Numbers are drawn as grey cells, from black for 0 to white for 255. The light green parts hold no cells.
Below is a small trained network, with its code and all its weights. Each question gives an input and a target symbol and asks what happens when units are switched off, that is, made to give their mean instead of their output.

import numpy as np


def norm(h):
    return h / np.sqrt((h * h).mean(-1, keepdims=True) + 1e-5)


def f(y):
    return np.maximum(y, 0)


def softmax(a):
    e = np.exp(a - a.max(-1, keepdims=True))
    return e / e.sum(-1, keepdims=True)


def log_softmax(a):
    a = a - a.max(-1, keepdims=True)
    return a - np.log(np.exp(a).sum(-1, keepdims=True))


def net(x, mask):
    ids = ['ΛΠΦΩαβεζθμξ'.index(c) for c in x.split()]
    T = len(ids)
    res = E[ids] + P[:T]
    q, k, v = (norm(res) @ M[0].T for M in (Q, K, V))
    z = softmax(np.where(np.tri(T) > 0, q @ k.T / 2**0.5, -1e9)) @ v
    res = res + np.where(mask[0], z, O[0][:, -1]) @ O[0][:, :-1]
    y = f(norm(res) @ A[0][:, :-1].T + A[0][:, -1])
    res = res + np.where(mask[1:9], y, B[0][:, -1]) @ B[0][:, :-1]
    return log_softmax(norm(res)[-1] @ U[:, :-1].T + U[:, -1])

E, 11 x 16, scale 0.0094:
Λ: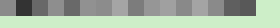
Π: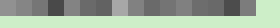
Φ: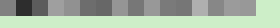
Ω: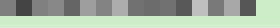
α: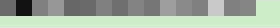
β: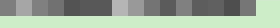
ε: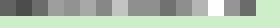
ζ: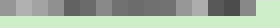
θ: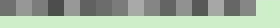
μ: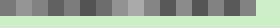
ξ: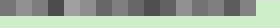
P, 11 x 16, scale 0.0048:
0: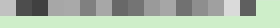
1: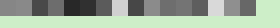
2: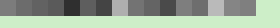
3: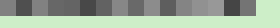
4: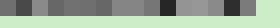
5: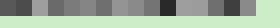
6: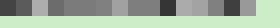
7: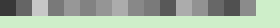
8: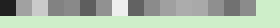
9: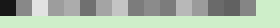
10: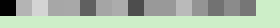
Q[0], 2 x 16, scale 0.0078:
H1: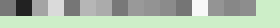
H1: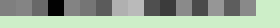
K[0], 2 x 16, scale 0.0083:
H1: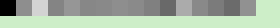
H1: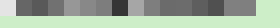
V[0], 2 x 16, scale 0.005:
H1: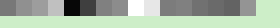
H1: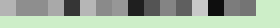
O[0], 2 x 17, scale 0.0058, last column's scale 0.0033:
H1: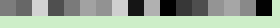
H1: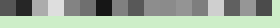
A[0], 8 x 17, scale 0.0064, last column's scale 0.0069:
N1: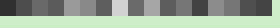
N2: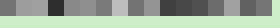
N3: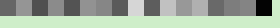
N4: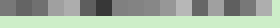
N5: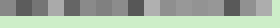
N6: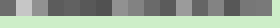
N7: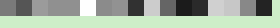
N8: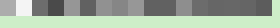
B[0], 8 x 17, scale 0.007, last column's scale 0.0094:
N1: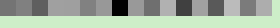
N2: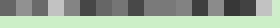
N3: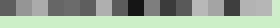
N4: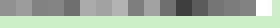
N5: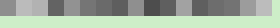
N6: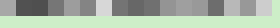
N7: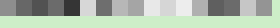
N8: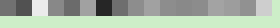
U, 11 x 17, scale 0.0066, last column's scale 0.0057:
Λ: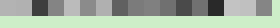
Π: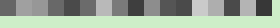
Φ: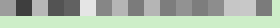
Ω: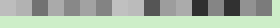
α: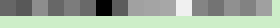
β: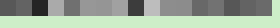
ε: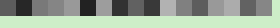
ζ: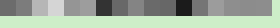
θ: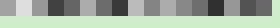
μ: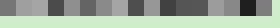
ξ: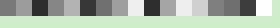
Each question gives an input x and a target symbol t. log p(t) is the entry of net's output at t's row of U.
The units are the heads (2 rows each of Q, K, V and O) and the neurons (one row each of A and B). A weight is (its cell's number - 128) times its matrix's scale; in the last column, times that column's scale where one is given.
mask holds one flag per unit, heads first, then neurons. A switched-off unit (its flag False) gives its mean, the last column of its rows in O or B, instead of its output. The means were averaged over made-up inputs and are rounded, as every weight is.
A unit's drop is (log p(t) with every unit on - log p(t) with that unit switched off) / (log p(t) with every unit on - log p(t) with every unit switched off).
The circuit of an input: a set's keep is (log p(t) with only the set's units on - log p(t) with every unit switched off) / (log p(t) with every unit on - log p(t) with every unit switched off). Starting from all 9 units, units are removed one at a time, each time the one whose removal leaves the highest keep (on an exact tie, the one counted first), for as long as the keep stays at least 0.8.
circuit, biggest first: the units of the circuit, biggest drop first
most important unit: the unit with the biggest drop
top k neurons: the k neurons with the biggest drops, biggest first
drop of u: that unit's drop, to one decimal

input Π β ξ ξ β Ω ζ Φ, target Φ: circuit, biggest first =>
(N7 H1)
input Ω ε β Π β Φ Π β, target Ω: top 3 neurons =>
(N4 N8 N3)
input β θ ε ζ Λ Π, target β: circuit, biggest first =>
(H1 N2 N7 N1)
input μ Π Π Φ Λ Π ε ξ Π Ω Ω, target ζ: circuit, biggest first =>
(H1 N6)
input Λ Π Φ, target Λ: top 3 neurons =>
(N8 N1 N2)
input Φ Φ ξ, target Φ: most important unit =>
N8
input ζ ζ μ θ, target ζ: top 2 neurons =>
(N4 N1)
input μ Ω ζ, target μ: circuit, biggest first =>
(H1 N2)
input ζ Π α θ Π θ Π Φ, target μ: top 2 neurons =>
(N2 N6)
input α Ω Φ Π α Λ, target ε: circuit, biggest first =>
(H1 N4 N1)
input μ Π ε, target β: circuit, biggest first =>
(H1 N2 N7 N5)
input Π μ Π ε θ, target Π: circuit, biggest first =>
(H1 N3 N4 N5)
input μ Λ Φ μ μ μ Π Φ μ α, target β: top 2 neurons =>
(N2 N7)
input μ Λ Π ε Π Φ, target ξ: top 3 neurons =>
(N4 N8 N3)
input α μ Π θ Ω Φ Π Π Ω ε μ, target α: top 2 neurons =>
(N8 N4)
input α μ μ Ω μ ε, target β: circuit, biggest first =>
(H1 N2 N7 N1)
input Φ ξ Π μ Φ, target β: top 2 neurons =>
(N2 N7)
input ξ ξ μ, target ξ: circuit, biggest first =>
(H1)
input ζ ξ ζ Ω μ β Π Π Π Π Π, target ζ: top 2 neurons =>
(N1 N4)
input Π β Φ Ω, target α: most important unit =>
N7
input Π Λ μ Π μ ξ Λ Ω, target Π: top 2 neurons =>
(N3 N8)
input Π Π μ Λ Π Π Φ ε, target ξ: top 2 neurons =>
(N4 N3)
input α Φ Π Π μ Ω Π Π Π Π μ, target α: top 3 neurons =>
(N8 N4 N3)
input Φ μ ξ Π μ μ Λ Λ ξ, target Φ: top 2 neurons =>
(N8 N2)
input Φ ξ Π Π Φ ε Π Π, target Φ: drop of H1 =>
0.1
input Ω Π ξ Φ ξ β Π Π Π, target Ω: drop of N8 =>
0.2
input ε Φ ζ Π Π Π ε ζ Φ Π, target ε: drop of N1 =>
0.1
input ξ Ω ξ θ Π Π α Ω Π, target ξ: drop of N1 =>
0.0
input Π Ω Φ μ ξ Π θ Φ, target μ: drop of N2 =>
0.3
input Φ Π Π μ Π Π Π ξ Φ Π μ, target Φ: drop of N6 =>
0.2
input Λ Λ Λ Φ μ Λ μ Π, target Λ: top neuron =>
(N1)
